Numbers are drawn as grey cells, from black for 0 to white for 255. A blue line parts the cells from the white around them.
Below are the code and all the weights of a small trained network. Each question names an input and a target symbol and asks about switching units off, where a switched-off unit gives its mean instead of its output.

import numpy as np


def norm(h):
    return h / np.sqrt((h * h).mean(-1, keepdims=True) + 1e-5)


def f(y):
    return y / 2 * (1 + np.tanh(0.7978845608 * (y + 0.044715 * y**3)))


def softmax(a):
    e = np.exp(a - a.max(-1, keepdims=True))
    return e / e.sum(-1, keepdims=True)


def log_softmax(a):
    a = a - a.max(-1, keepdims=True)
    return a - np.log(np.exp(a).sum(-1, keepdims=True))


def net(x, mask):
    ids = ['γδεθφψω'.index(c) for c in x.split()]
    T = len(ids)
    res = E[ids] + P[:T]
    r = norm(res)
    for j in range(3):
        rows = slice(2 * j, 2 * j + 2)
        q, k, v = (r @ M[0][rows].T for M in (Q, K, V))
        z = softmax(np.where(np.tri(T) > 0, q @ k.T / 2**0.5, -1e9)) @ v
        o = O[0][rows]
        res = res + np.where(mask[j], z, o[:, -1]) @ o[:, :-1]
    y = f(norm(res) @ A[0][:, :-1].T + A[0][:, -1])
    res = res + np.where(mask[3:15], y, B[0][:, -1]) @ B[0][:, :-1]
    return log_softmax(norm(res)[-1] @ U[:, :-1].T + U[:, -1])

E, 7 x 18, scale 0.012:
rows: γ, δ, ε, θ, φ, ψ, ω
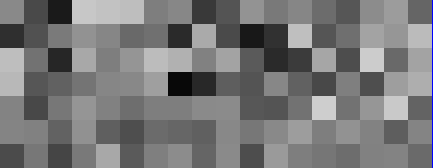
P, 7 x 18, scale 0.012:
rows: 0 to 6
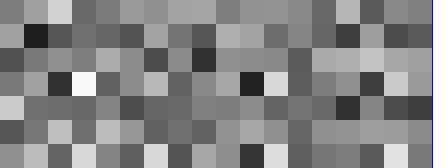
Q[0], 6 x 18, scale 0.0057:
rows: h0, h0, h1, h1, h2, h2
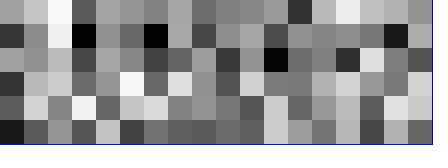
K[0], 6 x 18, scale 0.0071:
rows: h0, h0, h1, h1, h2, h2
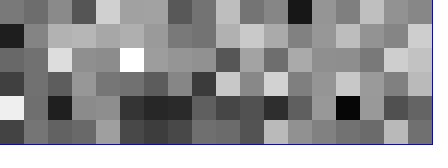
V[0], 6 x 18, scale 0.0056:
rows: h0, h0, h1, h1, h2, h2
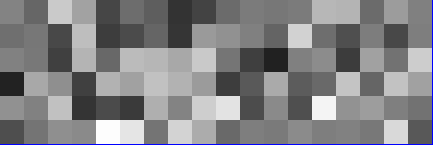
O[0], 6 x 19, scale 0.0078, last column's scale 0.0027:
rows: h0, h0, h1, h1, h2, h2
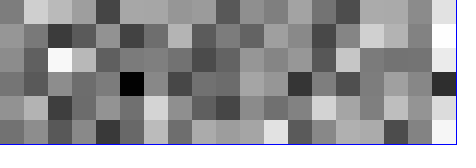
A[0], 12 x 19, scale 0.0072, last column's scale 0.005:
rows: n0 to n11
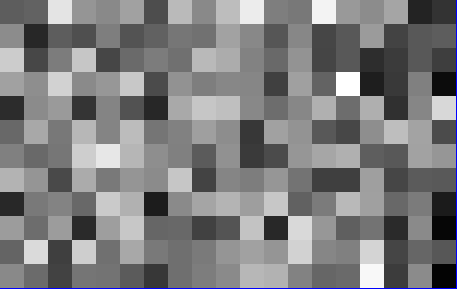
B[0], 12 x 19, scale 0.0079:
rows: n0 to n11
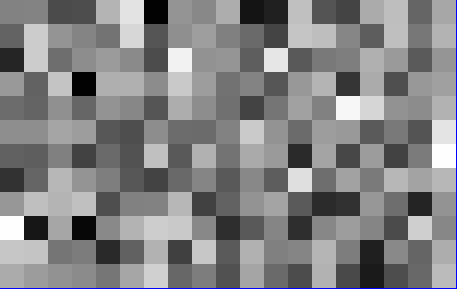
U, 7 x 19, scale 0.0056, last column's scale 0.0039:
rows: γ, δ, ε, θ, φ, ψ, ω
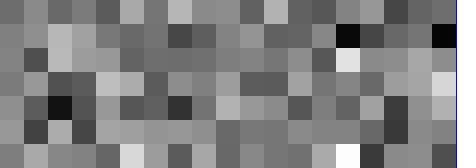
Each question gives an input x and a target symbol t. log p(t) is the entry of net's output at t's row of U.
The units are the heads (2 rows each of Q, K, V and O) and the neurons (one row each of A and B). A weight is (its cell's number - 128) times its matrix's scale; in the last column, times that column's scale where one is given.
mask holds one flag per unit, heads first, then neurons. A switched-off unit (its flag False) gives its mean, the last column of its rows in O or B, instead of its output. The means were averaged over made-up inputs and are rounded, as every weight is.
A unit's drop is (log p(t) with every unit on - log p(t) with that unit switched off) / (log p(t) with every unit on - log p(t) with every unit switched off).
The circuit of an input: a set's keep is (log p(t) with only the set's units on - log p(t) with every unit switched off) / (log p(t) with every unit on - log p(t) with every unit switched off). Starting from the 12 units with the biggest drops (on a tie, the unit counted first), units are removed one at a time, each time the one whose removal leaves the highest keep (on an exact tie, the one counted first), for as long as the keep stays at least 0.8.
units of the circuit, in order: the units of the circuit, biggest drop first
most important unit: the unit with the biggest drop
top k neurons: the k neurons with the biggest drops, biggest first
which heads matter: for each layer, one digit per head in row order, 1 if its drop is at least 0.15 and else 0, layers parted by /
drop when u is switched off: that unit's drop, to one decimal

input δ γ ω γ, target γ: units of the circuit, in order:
[h2, n2]
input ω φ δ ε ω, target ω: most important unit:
h2
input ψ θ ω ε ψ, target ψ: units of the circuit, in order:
[h2, n9]
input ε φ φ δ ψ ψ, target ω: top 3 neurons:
[n10, n4, n6]
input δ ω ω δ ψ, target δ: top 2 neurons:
[n11, n1]
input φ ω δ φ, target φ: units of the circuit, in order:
[h0, n1]
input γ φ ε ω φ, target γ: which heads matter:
001
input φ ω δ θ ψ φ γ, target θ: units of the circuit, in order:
[h2, h1]
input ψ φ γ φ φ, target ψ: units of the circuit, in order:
[h1, h2, n9]
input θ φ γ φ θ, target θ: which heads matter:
000
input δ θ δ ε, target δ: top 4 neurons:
[n6, n5, n7, n4]
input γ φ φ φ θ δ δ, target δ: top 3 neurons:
[n5, n6, n4]
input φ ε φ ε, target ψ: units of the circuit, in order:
[h1, n3, h2, n6]
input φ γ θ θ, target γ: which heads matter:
011
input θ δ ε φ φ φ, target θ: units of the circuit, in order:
[n0]
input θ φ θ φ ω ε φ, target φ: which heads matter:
100
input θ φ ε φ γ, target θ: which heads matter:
000
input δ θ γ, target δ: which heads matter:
001
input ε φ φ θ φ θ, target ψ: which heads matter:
000
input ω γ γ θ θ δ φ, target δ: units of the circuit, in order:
[h2, n5]
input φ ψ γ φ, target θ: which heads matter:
111
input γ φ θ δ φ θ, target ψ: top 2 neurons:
[n3, n9]
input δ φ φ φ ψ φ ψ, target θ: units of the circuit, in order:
[h2, h1]
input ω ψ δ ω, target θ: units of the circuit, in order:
[h2]
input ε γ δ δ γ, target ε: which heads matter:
010
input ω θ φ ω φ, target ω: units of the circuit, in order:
[n10, h1]
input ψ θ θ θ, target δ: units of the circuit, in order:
[h2, n6]
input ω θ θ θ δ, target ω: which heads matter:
001
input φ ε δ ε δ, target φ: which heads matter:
011
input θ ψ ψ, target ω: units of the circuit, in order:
[n10]
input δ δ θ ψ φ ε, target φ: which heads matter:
100
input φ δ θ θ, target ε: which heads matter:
110
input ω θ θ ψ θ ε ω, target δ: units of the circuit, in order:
[h2, n5]
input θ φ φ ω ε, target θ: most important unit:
n1
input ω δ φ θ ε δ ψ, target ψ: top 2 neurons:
[n3, n6]
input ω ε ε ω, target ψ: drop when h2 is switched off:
0.2
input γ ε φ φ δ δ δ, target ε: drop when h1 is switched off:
0.3
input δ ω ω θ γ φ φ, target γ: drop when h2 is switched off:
1.0
